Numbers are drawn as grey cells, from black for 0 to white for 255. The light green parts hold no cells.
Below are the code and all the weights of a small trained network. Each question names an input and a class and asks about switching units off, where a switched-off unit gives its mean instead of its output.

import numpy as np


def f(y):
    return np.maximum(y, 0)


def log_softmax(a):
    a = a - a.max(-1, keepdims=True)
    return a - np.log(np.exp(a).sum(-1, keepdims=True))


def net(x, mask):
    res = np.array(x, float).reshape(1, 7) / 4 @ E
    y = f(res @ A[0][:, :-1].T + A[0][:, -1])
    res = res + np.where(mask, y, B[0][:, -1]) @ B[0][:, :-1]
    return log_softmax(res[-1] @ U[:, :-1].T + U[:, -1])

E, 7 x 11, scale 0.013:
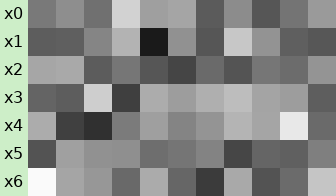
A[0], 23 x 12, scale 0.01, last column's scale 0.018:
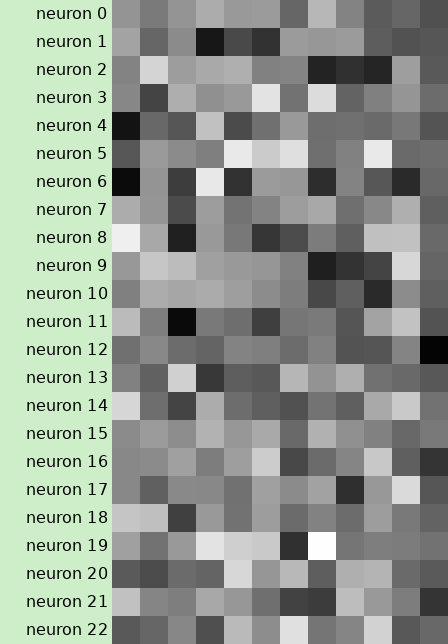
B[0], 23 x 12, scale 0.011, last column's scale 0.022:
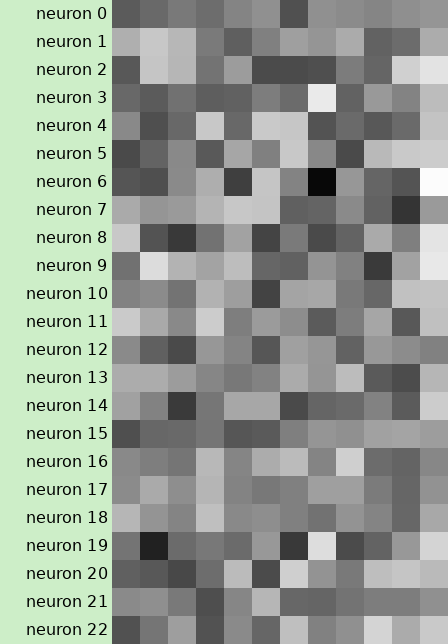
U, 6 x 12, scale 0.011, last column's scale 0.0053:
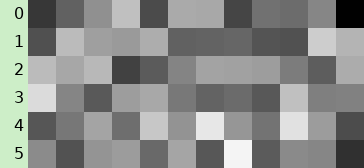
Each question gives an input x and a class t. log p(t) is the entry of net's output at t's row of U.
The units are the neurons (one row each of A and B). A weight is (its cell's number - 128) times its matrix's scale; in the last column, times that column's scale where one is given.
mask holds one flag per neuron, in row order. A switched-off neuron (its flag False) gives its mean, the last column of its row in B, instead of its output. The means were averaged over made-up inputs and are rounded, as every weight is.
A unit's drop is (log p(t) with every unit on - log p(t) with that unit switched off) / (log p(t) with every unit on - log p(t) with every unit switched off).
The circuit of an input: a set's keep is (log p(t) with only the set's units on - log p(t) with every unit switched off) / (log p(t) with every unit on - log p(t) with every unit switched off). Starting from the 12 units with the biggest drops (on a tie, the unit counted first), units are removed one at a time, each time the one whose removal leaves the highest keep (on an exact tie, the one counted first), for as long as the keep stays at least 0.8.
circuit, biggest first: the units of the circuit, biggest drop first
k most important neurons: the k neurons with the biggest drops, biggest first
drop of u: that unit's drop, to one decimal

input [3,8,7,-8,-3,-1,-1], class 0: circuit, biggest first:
neuron 6
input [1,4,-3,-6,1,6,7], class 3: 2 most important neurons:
neuron 8; neuron 14
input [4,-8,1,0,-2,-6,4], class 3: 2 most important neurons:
neuron 8; neuron 14
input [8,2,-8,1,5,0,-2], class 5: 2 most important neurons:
neuron 19; neuron 3
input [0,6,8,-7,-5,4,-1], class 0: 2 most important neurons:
neuron 6; neuron 4
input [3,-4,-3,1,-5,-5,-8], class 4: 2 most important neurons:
neuron 5; neuron 20
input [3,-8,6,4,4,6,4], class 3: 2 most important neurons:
neuron 8; neuron 11
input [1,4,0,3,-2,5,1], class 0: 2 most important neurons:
neuron 9; neuron 2
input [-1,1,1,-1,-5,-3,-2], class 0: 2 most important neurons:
neuron 9; neuron 2
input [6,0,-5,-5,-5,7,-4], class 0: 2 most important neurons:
neuron 6; neuron 4
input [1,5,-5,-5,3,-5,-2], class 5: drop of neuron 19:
0.1
